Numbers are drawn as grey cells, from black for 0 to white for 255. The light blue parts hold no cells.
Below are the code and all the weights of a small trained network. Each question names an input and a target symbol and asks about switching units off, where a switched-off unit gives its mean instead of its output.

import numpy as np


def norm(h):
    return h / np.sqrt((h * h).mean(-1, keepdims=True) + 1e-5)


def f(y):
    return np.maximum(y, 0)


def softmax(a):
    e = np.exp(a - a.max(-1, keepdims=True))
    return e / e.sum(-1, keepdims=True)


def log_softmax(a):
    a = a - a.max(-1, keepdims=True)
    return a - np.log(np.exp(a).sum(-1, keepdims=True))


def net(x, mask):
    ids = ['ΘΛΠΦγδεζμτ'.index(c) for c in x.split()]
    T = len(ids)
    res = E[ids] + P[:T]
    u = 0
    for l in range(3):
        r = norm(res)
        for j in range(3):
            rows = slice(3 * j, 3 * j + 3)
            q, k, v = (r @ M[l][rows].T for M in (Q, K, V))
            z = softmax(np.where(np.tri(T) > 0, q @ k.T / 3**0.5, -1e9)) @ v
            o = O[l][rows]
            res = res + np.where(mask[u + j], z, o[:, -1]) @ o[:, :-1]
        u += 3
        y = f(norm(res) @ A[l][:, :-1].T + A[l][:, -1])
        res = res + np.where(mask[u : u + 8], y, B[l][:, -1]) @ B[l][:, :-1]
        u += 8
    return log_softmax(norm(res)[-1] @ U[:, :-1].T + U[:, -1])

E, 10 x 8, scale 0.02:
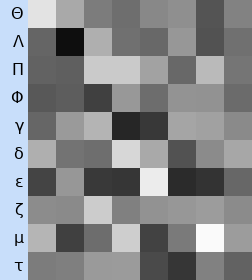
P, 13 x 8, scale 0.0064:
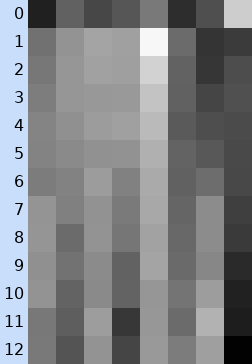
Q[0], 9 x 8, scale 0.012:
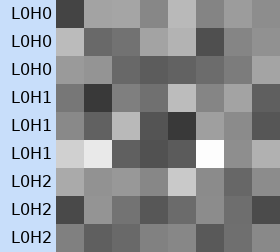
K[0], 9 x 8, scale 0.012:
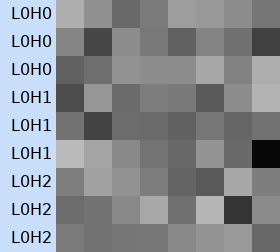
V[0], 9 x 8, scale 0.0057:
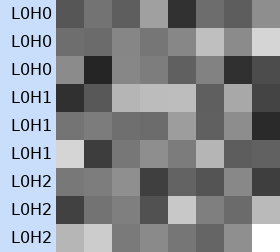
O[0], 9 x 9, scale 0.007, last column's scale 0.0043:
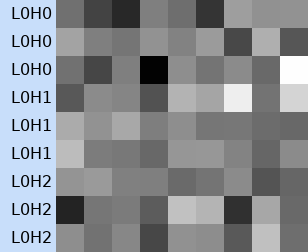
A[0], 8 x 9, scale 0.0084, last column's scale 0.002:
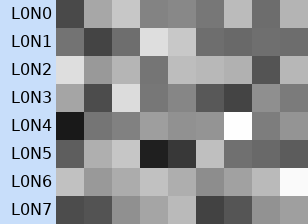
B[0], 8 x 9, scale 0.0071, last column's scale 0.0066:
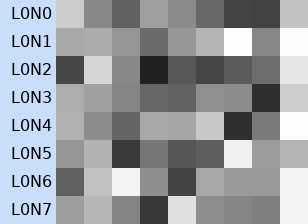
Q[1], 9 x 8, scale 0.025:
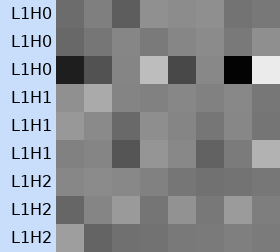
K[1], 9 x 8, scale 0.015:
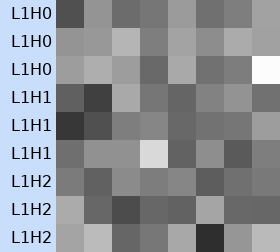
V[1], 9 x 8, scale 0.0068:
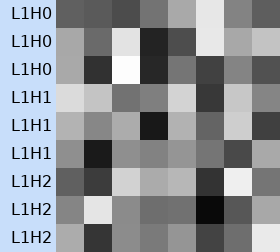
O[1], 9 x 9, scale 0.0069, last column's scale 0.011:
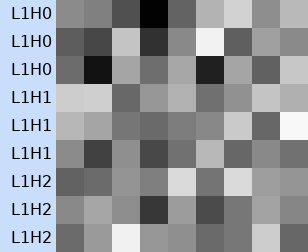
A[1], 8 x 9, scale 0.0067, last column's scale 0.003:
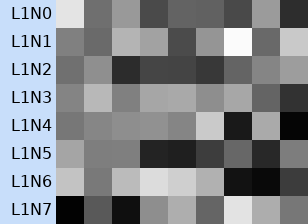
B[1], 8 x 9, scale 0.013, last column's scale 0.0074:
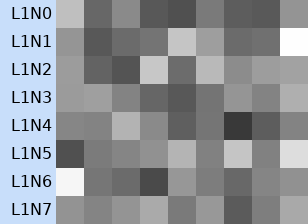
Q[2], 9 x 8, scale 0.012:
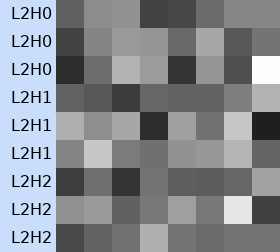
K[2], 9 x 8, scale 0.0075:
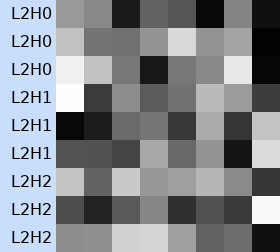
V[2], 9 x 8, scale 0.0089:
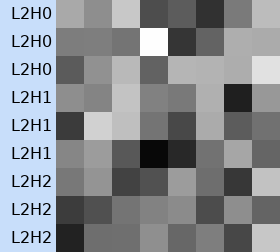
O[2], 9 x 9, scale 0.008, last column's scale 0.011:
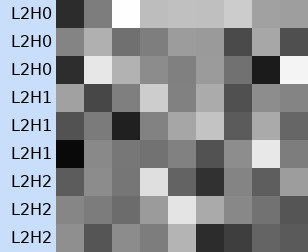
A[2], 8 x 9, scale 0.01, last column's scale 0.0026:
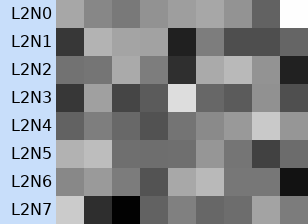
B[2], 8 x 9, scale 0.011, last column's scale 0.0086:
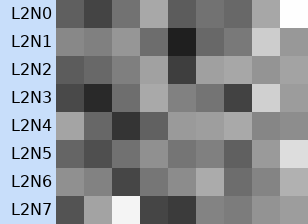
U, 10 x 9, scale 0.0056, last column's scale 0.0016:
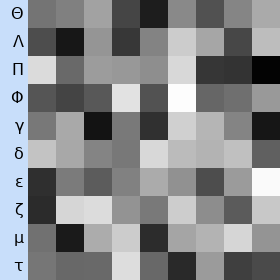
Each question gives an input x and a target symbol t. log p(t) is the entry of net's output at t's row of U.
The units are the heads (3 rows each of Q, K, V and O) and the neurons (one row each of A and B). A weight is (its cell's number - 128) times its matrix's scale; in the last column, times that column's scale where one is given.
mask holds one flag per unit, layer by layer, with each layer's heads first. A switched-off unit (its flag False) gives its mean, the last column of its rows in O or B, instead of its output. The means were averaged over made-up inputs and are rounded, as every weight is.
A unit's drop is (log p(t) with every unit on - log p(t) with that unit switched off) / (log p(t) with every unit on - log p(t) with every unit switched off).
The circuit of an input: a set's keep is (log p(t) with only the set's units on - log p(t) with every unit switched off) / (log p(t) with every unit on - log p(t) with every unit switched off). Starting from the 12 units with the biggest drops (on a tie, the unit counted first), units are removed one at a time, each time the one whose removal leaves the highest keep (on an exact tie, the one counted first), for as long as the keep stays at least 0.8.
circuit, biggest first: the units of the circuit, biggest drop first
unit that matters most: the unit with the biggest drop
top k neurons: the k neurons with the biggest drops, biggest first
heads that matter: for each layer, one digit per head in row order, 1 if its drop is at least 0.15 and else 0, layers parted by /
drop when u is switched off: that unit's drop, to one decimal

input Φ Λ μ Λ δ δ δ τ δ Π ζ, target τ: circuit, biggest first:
L1H0, L0N1, L0N0
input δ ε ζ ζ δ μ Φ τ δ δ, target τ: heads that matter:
100 / 100 / 000
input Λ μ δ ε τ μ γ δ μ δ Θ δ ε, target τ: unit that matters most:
L1H0
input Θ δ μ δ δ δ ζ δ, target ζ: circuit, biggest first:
L0N6, L1H0
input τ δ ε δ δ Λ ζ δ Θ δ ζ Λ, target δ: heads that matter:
100 / 010 / 100
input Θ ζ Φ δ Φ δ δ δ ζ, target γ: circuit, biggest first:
L1H0, L1H2
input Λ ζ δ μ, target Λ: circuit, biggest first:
L1H1, L1H0
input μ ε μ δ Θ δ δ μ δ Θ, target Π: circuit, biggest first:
L0H1, L0N1
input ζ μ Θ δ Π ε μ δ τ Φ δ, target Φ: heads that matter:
101 / 000 / 010
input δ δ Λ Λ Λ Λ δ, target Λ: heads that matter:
100 / 100 / 000
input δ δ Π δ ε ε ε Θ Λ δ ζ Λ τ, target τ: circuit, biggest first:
L1H0, L0N0, L0N1
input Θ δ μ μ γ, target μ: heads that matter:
010 / 000 / 000
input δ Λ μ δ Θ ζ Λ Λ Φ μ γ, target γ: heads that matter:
000 / 100 / 000
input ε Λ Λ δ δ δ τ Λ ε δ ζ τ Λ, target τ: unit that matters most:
L2H2
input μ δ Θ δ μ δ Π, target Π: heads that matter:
000 / 000 / 000
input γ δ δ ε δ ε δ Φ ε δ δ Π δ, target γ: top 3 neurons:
L0N5, L0N6, L1N2
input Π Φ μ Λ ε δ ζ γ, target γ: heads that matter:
010 / 000 / 000
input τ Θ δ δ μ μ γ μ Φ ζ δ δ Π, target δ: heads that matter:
000 / 000 / 100
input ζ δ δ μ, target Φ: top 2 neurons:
L1N1, L0N1
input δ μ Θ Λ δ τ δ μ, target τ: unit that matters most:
L1H0
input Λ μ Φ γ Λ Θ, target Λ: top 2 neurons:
L1N5, L0N3
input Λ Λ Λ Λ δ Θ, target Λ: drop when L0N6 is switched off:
-0.1
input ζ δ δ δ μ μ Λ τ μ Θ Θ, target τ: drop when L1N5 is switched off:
0.3
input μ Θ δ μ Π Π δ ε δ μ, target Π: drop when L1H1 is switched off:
0.2
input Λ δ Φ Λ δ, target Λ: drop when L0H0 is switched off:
0.1
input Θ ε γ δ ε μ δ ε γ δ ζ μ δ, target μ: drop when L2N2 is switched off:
0.2
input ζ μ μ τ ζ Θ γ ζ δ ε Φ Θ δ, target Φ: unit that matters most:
L0H0
